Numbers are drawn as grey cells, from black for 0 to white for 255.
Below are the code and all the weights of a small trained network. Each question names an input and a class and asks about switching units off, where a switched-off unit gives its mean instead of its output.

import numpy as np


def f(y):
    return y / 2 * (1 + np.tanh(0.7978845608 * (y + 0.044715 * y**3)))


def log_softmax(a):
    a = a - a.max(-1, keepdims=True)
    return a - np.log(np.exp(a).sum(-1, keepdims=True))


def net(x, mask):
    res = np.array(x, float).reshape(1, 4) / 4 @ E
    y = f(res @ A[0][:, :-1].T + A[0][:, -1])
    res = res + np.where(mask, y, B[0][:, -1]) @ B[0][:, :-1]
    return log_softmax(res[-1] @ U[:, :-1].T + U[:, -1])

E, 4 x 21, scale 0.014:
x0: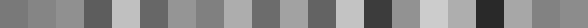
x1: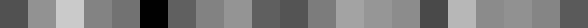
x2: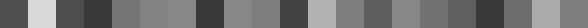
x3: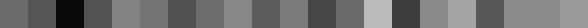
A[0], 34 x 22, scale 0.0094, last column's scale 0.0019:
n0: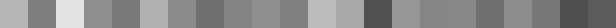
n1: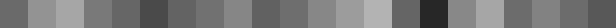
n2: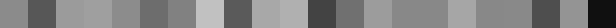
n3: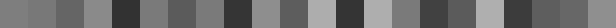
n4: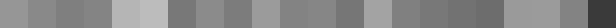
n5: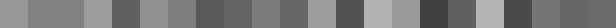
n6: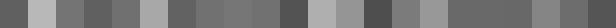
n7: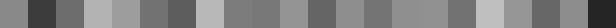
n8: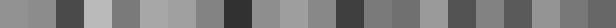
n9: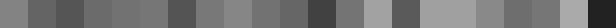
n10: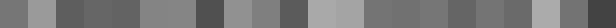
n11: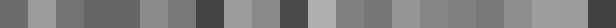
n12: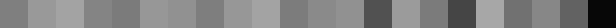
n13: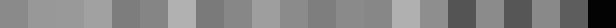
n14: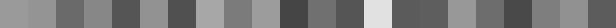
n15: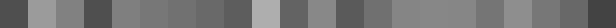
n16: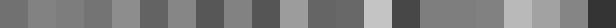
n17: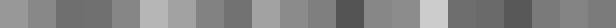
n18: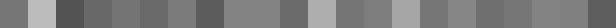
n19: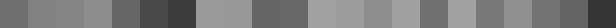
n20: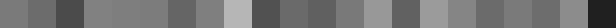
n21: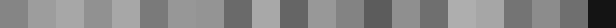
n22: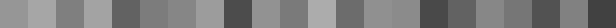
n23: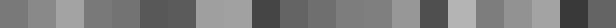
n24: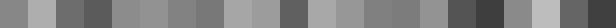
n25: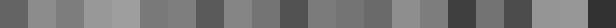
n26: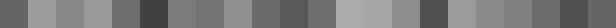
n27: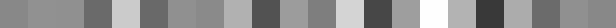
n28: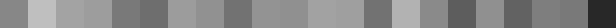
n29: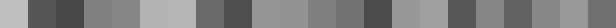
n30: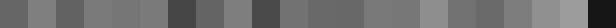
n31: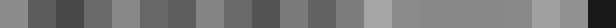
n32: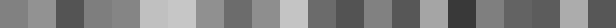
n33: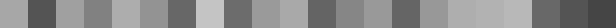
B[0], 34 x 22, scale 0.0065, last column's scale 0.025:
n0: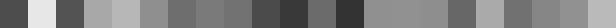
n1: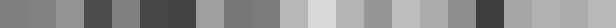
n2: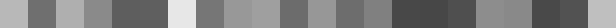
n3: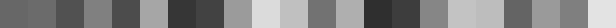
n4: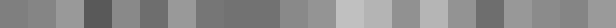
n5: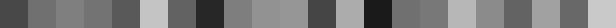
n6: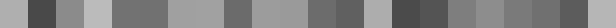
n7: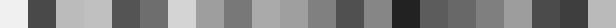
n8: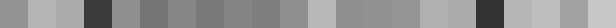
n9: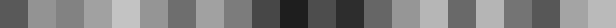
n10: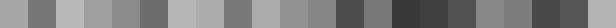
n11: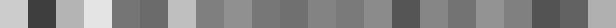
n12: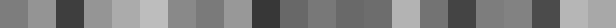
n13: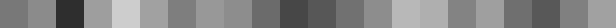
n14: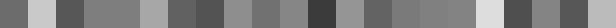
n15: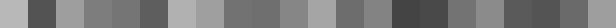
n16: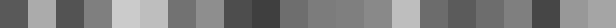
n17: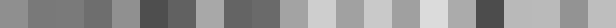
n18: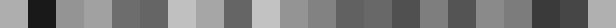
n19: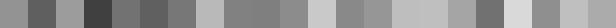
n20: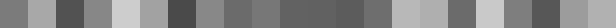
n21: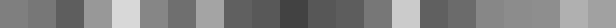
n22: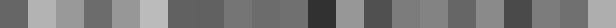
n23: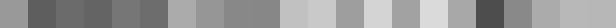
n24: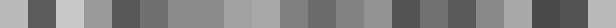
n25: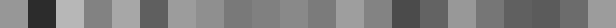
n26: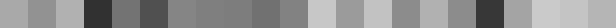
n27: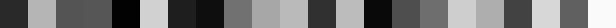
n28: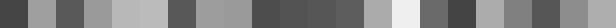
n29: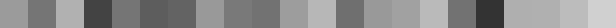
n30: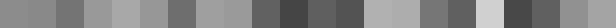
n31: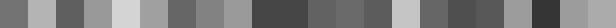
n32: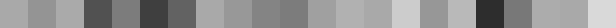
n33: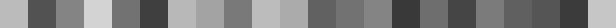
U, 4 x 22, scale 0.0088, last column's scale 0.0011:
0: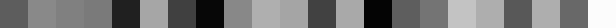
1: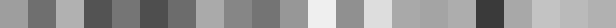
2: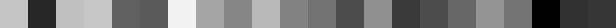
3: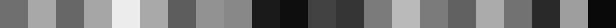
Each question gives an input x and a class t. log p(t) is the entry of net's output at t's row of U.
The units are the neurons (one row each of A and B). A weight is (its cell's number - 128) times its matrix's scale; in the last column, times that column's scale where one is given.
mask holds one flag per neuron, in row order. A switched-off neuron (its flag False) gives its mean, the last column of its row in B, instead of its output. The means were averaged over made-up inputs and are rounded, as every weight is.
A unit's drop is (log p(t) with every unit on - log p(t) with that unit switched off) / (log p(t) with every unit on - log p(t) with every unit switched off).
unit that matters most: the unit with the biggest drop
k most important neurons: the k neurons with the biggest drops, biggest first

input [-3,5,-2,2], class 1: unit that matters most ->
n27
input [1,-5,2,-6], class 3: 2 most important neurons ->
n0, n28
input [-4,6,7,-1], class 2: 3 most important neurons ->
n18, n10, n11
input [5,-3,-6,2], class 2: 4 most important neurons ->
n33, n7, n2, n3
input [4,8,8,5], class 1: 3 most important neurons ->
n26, n23, n1
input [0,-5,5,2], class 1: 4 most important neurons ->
n17, n32, n33, n29
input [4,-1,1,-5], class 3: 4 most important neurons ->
n3, n0, n28, n5
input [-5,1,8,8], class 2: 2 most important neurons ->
n18, n10
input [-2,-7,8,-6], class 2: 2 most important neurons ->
n6, n10
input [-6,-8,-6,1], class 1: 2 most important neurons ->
n27, n32
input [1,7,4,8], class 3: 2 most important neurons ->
n9, n31
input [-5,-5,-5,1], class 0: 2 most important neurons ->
n3, n5
